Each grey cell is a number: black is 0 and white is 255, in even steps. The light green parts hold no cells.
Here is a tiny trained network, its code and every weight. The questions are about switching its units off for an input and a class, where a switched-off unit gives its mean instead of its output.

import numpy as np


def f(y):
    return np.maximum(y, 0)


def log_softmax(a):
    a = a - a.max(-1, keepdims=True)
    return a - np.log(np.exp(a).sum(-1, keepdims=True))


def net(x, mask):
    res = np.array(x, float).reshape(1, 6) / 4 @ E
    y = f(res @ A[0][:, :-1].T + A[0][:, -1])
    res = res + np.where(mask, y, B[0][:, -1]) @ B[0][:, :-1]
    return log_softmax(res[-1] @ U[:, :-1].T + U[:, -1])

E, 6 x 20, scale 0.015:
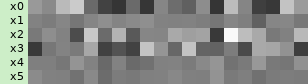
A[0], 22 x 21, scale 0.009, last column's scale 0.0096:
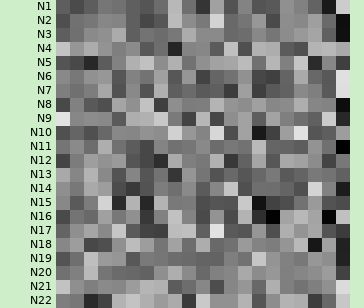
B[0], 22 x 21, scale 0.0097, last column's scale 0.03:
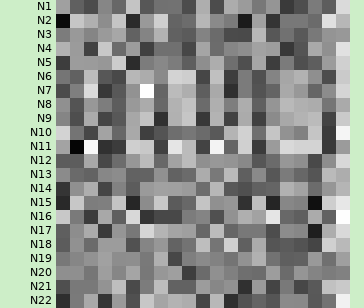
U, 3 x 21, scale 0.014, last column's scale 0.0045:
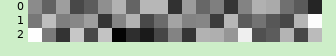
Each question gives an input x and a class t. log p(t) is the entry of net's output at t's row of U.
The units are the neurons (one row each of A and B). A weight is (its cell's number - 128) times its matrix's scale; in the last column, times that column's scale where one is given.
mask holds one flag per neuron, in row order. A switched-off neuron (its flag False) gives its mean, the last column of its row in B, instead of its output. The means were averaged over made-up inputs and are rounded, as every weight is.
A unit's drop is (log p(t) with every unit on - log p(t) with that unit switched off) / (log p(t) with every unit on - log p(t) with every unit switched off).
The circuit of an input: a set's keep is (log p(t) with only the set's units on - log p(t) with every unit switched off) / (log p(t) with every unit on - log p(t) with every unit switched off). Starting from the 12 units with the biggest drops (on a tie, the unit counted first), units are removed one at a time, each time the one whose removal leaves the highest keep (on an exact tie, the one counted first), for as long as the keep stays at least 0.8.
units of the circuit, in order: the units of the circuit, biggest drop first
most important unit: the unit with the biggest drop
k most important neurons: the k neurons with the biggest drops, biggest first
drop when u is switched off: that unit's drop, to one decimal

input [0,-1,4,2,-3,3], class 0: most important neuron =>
[N15]
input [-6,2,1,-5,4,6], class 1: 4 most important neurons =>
[N18 N5 N21 N6]
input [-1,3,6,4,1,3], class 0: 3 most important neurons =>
[N15 N8 N21]
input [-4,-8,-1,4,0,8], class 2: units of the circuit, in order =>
[N16 N10]
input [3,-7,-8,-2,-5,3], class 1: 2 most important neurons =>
[N15 N13]
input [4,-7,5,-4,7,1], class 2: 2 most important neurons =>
[N4 N15]
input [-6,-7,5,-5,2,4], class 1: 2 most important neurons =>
[N18 N5]
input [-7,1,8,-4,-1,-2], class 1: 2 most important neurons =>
[N18 N5]
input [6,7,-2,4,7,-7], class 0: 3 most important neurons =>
[N11 N21 N5]
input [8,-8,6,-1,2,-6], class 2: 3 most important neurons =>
[N4 N15 N22]
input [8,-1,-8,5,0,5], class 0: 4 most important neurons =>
[N11 N6 N7 N21]
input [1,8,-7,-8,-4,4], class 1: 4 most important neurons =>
[N15 N21 N13 N11]
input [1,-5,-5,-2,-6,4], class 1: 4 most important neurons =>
[N15 N11 N10 N12]
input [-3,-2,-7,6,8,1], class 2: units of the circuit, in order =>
[N16]
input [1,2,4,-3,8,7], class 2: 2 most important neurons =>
[N15 N22]
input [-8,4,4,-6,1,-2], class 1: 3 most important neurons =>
[N18 N5 N21]
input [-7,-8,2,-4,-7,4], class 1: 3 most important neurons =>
[N18 N5 N6]
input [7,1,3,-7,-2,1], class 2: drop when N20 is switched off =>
0.0
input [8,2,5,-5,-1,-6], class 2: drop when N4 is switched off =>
0.6
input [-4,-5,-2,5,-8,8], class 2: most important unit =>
N16
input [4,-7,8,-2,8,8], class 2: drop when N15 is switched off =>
0.1
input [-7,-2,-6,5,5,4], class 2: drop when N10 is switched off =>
0.7
